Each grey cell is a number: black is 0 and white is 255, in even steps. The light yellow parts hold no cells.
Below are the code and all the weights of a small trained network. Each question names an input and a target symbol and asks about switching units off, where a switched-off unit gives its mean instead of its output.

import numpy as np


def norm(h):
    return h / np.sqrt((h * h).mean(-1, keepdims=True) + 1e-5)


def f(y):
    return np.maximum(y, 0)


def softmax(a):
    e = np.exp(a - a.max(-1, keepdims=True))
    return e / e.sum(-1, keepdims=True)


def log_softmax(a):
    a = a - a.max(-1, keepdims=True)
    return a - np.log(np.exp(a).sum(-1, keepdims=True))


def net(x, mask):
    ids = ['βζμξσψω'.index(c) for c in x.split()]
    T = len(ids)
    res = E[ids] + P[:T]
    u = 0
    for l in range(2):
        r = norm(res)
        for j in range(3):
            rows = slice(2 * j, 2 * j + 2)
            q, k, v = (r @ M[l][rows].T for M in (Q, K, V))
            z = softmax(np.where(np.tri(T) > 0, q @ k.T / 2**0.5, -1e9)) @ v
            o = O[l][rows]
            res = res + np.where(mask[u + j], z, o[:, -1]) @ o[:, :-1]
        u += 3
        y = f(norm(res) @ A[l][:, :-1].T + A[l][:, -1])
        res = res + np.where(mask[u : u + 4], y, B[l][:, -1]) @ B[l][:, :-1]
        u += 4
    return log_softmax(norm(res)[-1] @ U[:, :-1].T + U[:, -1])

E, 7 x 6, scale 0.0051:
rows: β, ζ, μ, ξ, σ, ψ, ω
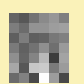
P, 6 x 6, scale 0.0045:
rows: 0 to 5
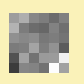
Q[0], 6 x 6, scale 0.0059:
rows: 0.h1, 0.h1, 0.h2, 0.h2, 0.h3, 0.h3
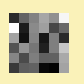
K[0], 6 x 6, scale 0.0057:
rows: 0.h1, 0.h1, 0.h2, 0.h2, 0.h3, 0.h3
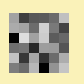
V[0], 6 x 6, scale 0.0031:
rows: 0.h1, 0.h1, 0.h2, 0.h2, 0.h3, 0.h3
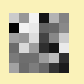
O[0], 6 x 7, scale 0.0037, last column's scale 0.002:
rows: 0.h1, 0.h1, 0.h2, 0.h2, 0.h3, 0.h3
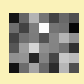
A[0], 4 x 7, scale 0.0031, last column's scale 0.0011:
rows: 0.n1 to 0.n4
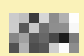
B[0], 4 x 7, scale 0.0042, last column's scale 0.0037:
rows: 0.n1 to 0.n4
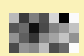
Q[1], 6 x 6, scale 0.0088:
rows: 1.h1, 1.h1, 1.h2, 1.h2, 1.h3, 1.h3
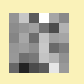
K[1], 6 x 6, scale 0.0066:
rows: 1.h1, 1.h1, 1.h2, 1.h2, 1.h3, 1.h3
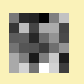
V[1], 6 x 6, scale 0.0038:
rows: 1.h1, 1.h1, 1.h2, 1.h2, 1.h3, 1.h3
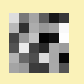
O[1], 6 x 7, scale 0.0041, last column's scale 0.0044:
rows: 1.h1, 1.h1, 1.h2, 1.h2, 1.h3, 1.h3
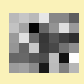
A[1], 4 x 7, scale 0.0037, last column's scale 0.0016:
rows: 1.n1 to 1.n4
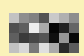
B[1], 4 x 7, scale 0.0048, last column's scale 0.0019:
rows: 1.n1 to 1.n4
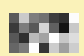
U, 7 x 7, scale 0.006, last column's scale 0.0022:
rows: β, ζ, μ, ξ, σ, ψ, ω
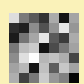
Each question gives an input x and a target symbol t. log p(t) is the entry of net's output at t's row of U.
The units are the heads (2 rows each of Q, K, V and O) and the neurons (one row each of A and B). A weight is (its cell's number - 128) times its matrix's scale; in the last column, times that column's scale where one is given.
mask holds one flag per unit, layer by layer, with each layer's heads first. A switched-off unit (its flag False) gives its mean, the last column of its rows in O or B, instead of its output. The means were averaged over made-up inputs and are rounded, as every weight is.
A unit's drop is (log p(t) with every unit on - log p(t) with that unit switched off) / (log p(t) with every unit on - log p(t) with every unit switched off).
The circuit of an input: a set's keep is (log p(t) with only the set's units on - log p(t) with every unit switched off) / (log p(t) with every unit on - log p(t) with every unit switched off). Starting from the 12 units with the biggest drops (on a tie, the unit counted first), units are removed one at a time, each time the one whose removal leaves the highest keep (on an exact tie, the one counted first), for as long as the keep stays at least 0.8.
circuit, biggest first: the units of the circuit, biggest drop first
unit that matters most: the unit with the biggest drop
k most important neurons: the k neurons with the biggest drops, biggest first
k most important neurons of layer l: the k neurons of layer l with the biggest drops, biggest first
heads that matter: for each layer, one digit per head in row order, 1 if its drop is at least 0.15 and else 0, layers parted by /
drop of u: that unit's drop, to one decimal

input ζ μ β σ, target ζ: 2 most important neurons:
(0.n4; 0.n1)
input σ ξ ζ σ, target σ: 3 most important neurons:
(0.n4; 1.n4; 0.n2)
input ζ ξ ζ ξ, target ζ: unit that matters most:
0.h2
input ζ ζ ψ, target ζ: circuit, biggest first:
(0.h2; 0.h1; 0.n1; 1.h1)
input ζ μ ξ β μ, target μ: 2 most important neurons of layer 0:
(0.n4; 0.n2)
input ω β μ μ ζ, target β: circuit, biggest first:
(1.h3; 0.h2)
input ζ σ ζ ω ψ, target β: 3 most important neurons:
(0.n1; 0.n2; 1.n3)
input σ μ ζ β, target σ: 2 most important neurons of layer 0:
(0.n4; 0.n1)
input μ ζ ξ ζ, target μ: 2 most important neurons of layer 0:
(0.n1; 0.n2)
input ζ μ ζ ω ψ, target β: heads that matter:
000 / 011
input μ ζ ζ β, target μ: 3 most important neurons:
(0.n1; 1.n2; 0.n2)
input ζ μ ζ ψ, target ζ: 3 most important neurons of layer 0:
(0.n4; 0.n1; 0.n2)
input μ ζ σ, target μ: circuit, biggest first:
(1.h1; 1.n2)
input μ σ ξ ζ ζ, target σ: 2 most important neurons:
(0.n4; 0.n3)
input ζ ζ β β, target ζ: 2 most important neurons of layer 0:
(0.n1; 0.n4)
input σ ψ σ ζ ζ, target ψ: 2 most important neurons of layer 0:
(0.n1; 0.n2)
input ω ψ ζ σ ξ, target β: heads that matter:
101 / 001
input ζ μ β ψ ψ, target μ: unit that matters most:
0.h1
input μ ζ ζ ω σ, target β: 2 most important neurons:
(0.n1; 0.n2)
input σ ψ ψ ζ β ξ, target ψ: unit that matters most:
1.h1
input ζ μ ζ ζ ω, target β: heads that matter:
001 / 010
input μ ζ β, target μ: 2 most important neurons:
(0.n1; 1.n2)
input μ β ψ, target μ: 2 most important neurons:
(1.n2; 0.n1)
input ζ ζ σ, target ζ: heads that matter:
111 / 001
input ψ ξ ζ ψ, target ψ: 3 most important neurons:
(0.n1; 0.n2; 0.n4)
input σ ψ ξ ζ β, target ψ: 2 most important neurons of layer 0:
(0.n1; 0.n4)
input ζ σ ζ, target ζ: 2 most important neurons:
(0.n1; 1.n3)
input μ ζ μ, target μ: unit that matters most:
0.h2
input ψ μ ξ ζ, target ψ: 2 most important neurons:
(0.n1; 0.n2)
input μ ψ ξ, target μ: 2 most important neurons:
(1.n2; 0.n1)
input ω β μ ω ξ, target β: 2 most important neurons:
(0.n1; 1.n3)
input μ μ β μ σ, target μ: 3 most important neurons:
(1.n2; 0.n1; 0.n2)
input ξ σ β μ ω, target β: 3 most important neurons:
(0.n1; 0.n4; 1.n3)
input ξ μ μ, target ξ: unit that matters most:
1.h2
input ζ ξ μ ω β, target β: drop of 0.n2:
0.1
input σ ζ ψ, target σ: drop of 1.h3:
0.1
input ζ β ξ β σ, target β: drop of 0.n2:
0.0
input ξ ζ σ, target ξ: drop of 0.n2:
0.1
